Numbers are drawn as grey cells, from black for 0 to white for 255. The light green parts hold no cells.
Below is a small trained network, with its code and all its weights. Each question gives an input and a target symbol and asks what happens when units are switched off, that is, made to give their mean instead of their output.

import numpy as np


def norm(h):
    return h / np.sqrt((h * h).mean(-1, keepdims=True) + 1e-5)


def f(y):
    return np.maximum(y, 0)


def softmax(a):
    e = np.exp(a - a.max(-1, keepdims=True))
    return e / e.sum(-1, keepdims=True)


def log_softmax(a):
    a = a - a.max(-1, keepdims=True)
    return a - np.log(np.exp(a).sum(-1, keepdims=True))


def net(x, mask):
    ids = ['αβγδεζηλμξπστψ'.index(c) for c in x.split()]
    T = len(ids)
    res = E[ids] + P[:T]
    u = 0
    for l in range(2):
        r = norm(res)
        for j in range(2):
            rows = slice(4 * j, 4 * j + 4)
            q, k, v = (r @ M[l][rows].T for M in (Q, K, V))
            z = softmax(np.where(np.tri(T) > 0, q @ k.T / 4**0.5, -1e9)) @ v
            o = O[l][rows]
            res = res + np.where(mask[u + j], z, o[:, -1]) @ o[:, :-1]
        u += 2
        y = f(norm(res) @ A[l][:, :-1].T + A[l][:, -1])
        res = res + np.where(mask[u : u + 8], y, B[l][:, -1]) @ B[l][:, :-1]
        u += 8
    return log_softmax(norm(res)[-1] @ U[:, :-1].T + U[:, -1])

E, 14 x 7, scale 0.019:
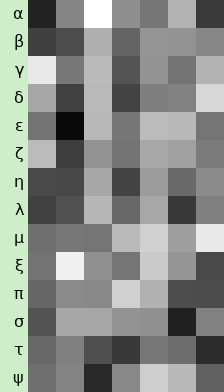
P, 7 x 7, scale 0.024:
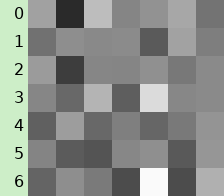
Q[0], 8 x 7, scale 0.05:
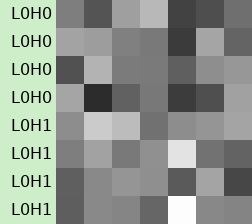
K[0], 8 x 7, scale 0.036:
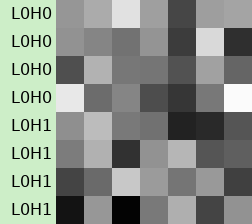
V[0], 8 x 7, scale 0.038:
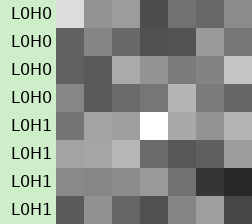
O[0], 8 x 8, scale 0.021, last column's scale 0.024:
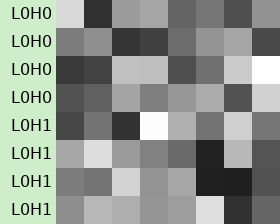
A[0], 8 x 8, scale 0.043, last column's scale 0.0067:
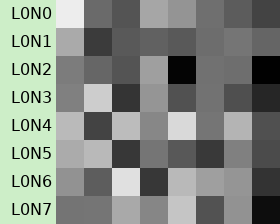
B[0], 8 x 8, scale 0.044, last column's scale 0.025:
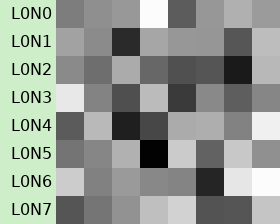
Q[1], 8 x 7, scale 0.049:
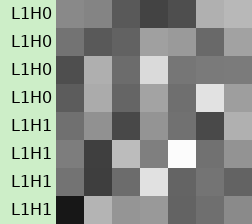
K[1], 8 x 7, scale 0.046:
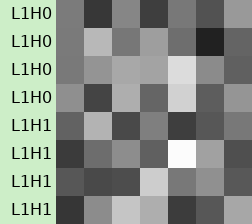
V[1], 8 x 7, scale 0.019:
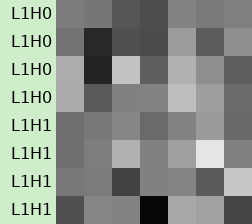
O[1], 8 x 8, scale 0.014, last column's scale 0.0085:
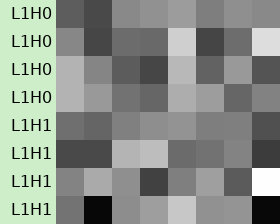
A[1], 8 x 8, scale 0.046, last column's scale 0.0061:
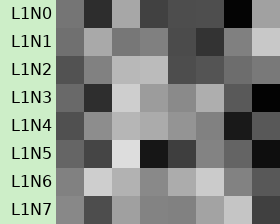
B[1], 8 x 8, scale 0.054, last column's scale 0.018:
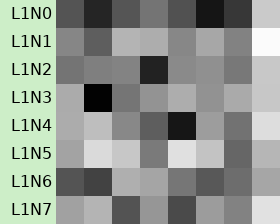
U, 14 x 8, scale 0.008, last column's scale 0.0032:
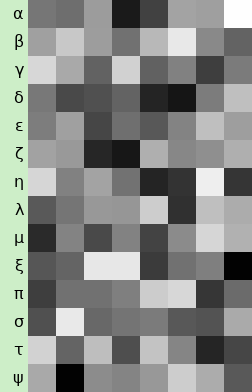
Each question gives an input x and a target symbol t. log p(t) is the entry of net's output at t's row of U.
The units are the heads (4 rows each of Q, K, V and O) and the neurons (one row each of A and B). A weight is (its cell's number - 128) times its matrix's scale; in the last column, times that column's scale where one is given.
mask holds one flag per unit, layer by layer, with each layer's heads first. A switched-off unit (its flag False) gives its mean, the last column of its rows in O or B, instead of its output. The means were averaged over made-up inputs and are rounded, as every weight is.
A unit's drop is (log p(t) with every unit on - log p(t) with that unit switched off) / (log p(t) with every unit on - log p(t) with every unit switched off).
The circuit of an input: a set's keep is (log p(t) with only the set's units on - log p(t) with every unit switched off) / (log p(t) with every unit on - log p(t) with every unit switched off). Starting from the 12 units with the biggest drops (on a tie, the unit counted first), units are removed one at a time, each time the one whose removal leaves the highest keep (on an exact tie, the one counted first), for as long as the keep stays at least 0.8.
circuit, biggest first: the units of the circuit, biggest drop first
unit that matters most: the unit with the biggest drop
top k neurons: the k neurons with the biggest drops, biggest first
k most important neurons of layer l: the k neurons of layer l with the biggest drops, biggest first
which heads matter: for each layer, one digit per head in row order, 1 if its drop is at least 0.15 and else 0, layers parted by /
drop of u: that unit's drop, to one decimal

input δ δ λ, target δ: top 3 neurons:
(L0N2 L1N0 L0N1)
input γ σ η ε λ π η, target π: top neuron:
(L0N6)
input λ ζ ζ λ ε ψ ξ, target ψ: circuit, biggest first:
(L0H1 L1N3)
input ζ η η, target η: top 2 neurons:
(L0N6 L0N1)
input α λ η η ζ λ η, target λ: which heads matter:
00 / 00
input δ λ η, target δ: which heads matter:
10 / 00
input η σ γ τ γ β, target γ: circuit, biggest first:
(L0H0 L0N1)
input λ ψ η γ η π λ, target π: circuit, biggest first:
(L0H1 L0N6)
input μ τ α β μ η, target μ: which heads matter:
01 / 00
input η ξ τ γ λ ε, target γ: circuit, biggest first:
(L0H0 L0N0 L0N4)
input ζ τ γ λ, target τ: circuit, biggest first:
(L0H1 L1N5 L1N0)
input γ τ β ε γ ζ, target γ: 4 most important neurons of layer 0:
(L0N0 L0N1 L0N2 L0N4)
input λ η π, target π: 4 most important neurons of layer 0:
(L0N6 L0N2 L0N4 L0N7)
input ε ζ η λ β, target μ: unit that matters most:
L0H0
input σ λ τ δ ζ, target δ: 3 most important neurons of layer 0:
(L0N2 L0N1 L0N4)
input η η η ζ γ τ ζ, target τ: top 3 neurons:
(L1N5 L1N0 L0N6)
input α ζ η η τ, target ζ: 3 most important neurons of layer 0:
(L0N5 L0N3 L0N6)
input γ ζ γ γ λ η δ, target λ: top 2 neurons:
(L0N6 L0N7)
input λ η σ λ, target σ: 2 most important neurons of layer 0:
(L0N4 L0N6)
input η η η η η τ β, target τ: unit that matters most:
L0H1
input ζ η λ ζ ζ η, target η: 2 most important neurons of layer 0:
(L0N6 L0N2)
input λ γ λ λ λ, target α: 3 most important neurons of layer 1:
(L1N2 L1N4 L1N5)
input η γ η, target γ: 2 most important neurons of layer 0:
(L0N0 L0N1)
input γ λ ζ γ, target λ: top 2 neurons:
(L0N6 L0N4)
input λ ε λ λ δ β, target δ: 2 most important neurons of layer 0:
(L0N2 L0N1)
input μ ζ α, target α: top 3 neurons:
(L1N4 L1N2 L0N6)
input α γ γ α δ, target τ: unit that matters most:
L0N2
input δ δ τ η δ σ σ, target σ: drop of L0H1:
0.5
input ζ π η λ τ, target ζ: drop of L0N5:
0.2
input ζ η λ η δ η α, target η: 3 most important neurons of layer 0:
(L0N6 L0N2 L0N5)
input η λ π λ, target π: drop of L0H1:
0.9
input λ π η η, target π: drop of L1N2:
0.1
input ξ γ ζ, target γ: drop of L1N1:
0.0
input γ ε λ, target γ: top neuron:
(L0N1)
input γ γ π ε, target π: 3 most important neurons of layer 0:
(L0N6 L0N4 L0N2)
